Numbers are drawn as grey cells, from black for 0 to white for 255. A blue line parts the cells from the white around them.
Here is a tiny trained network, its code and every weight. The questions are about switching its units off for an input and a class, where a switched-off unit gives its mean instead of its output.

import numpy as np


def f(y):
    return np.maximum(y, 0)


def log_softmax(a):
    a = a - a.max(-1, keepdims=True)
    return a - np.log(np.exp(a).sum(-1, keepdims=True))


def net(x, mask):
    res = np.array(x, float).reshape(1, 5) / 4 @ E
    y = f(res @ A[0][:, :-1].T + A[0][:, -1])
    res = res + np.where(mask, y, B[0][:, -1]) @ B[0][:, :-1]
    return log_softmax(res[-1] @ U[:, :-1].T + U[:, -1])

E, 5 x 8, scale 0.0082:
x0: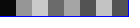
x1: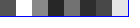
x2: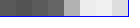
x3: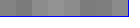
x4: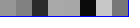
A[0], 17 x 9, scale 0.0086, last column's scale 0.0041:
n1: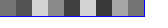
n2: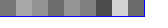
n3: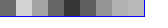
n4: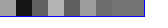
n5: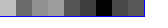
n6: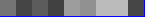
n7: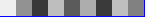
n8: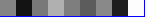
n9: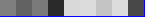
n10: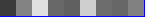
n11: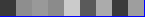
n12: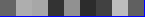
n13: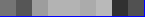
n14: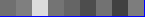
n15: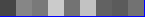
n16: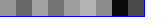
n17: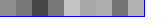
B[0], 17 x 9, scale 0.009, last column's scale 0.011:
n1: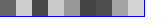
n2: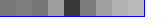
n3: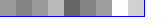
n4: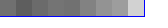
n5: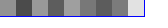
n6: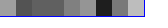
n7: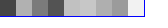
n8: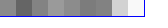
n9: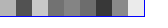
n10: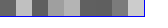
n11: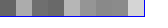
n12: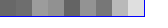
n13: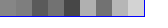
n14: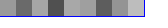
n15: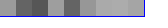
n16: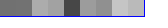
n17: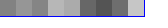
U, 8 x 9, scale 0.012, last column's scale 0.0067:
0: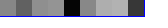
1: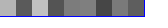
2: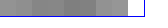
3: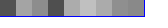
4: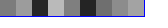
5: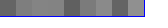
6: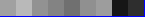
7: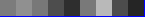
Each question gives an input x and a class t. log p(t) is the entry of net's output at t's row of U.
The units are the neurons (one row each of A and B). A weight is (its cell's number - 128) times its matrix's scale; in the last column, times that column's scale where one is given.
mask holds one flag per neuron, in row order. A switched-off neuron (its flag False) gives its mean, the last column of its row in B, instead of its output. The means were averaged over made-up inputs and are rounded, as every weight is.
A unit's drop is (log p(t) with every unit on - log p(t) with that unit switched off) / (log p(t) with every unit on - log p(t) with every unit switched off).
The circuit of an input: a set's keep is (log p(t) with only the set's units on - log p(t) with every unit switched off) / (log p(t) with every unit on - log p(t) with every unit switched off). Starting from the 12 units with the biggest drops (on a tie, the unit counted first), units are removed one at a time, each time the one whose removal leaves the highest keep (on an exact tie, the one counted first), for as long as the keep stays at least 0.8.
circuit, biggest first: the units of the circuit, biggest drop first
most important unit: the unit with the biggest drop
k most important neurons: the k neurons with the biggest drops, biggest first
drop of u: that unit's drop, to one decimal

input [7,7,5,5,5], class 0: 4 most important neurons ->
[n3, n7, n12, n2]
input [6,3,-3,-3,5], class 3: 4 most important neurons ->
[n11, n1, n14, n9]
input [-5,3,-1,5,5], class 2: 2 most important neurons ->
[n1, n11]
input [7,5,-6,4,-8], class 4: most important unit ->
n10
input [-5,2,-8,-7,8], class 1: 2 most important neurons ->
[n5, n1]
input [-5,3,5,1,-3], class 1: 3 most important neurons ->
[n9, n6, n11]
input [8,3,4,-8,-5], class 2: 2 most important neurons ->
[n7, n9]
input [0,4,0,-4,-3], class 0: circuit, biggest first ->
[n3, n2]
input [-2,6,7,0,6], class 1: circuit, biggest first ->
[n9, n6]
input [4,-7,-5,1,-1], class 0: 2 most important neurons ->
[n16, n13]
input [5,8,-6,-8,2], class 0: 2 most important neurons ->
[n3, n12]
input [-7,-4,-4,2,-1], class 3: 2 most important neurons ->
[n7, n9]
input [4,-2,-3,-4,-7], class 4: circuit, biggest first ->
[n1, n10]
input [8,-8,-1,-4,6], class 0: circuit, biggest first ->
[n13]
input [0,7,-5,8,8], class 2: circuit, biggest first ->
[n1, n12]
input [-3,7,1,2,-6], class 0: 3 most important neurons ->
[n2, n12, n3]
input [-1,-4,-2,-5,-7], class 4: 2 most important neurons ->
[n1, n10]
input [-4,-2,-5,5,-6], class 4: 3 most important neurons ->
[n1, n9, n10]
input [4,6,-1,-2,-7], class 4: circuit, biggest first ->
[n10, n1]
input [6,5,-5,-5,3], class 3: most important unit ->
n11
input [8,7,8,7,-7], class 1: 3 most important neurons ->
[n9, n6, n7]
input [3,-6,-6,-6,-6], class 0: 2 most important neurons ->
[n16, n15]
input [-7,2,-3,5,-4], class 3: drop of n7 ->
1.1
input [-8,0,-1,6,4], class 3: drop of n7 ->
0.6
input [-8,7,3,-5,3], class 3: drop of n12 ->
-0.1
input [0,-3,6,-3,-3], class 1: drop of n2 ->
0.0
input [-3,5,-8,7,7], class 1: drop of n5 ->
0.5
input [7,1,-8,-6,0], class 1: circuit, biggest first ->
[n14]
